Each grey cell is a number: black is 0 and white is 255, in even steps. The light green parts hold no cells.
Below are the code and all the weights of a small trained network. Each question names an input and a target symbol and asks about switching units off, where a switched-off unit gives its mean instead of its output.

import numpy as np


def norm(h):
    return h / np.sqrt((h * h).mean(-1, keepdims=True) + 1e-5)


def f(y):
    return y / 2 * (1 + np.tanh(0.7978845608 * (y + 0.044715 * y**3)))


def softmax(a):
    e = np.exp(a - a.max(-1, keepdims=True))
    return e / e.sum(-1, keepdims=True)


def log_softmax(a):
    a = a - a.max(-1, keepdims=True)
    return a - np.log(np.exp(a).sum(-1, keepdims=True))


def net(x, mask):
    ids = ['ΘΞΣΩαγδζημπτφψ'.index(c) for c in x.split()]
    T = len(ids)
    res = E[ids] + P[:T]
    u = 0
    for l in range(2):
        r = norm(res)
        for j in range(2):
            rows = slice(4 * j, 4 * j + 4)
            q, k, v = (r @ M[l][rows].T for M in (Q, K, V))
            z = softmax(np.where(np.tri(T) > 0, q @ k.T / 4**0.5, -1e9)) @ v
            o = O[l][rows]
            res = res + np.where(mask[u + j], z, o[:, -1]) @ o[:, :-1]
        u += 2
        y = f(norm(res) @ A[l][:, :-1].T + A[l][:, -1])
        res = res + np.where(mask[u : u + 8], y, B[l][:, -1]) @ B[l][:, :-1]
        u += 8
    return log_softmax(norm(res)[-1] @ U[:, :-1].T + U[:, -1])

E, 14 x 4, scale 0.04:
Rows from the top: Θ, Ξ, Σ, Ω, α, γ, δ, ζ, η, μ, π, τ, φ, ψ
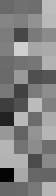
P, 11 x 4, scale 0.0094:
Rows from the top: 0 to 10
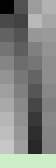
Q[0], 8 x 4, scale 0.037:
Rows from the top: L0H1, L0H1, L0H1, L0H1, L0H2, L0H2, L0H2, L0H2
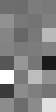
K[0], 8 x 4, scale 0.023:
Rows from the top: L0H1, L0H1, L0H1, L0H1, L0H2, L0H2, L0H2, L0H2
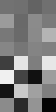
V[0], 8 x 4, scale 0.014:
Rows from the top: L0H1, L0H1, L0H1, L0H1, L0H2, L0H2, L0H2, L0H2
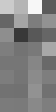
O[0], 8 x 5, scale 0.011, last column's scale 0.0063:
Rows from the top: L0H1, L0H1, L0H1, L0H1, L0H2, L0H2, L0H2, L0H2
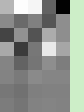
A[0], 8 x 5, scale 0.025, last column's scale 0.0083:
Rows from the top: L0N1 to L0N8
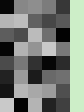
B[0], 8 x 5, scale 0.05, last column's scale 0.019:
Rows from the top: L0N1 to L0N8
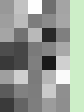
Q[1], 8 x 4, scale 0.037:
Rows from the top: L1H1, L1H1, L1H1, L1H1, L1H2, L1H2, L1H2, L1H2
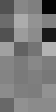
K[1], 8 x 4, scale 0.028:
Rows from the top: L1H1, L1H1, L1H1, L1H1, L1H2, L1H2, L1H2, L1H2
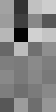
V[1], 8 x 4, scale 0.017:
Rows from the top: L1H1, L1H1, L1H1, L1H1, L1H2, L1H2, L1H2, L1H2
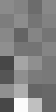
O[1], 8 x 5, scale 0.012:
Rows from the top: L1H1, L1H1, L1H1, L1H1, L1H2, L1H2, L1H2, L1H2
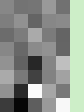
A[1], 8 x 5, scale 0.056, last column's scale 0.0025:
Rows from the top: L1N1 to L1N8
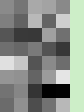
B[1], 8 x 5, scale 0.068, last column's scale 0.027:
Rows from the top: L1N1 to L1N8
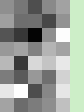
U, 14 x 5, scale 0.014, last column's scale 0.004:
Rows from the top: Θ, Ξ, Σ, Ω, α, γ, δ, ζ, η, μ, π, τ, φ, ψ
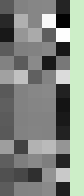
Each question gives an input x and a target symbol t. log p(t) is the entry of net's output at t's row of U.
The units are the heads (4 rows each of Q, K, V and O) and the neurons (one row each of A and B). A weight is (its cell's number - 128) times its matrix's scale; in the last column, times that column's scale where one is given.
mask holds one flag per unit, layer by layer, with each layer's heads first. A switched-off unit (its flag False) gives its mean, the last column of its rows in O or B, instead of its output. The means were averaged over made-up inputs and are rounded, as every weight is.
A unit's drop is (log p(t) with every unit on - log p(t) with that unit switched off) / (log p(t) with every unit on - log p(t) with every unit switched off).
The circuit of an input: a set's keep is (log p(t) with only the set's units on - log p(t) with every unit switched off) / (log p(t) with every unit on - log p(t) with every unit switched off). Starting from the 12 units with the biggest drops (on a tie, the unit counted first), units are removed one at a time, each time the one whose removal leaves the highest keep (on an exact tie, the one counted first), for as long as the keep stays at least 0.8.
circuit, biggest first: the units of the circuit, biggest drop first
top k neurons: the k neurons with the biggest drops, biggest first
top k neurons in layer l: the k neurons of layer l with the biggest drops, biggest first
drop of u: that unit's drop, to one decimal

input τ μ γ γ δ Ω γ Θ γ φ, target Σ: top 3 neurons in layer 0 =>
(L0N1 L0N5 L0N6)
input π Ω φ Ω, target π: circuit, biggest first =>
(L1N3 L1N7)
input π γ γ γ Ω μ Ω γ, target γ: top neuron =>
(L0N5)
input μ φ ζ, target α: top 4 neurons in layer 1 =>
(L1N2 L1N3 L1N5 L1N7)
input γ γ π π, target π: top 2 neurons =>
(L0N2 L0N5)
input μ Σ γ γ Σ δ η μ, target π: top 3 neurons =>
(L0N5 L0N4 L0N8)
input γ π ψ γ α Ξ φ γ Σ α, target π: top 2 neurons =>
(L0N5 L1N5)
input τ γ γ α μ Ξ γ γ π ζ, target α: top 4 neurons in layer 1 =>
(L1N2 L1N3 L1N7 L1N5)
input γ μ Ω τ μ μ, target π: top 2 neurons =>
(L0N5 L0N1)
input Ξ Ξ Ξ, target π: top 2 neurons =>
(L0N5 L0N1)
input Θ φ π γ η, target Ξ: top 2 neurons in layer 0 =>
(L0N1 L0N6)
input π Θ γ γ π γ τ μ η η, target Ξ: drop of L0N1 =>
0.9
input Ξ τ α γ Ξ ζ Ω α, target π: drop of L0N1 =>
-0.1
